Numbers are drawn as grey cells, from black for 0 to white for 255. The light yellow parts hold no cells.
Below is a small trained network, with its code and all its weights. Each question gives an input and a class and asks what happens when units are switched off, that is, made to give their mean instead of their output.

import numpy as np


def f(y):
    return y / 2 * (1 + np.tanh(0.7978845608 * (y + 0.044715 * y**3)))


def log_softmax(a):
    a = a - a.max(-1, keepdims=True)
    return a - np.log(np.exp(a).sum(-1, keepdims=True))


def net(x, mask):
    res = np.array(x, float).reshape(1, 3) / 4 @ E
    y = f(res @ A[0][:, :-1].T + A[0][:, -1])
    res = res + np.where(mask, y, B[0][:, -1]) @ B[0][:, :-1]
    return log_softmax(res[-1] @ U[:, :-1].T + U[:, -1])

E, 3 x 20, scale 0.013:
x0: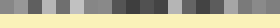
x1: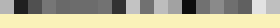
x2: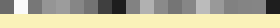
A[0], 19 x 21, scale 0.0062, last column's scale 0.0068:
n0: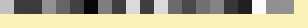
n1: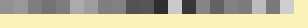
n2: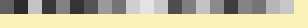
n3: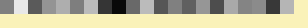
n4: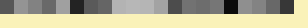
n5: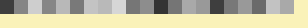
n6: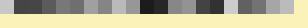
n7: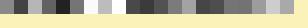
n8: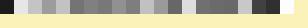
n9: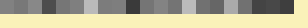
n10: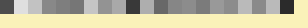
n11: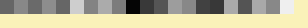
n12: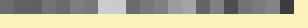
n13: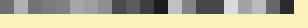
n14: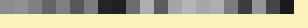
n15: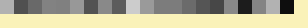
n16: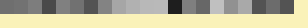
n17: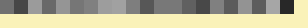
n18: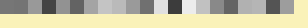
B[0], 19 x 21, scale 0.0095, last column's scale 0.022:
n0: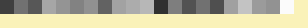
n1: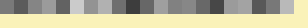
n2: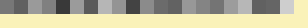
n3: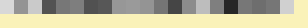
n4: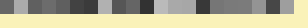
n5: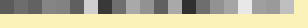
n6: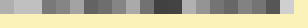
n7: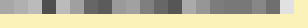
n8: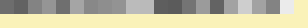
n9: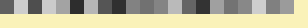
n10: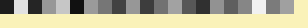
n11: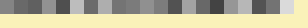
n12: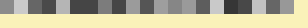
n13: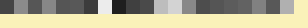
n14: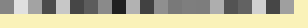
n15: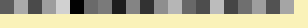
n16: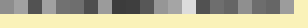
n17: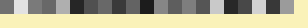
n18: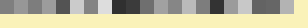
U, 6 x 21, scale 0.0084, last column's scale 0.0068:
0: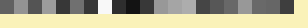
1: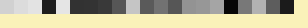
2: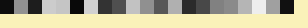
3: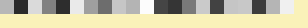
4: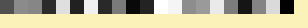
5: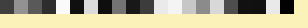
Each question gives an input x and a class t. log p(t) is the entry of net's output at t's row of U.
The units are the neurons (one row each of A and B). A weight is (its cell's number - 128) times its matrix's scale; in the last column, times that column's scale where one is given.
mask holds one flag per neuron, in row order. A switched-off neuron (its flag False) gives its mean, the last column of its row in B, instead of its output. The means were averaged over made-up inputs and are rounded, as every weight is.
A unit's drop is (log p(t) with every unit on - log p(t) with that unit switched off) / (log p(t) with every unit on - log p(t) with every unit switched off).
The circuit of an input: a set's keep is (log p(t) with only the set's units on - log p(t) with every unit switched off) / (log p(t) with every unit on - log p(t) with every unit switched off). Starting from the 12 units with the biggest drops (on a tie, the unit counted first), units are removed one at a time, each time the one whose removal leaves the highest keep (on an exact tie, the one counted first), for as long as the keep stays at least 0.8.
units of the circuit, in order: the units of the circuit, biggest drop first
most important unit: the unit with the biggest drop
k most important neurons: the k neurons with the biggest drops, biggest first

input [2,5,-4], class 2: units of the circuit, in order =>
[n0]
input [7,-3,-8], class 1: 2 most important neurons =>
[n7 n6]
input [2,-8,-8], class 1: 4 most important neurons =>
[n7 n6 n0 n12]
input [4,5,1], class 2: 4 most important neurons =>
[n0 n2 n18 n15]
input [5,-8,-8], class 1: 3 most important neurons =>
[n7 n6 n0]
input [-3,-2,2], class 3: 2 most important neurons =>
[n13 n8]
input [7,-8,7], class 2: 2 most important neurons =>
[n10 n8]
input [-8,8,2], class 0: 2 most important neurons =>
[n2 n4]
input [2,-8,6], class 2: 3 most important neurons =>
[n8 n10 n9]
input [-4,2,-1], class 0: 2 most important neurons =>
[n8 n3]
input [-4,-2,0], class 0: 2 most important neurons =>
[n0 n3]
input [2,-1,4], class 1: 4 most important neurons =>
[n0 n2 n14 n3]
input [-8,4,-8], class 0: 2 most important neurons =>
[n2 n18]
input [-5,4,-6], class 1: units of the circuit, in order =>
[n7]
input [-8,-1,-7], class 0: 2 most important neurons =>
[n18 n2]
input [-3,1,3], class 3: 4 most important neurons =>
[n13 n15 n10 n17]
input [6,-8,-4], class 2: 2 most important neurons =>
[n5 n10]
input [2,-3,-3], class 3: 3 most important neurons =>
[n15 n14 n11]
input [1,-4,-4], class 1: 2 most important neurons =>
[n0 n7]
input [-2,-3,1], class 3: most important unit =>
n15
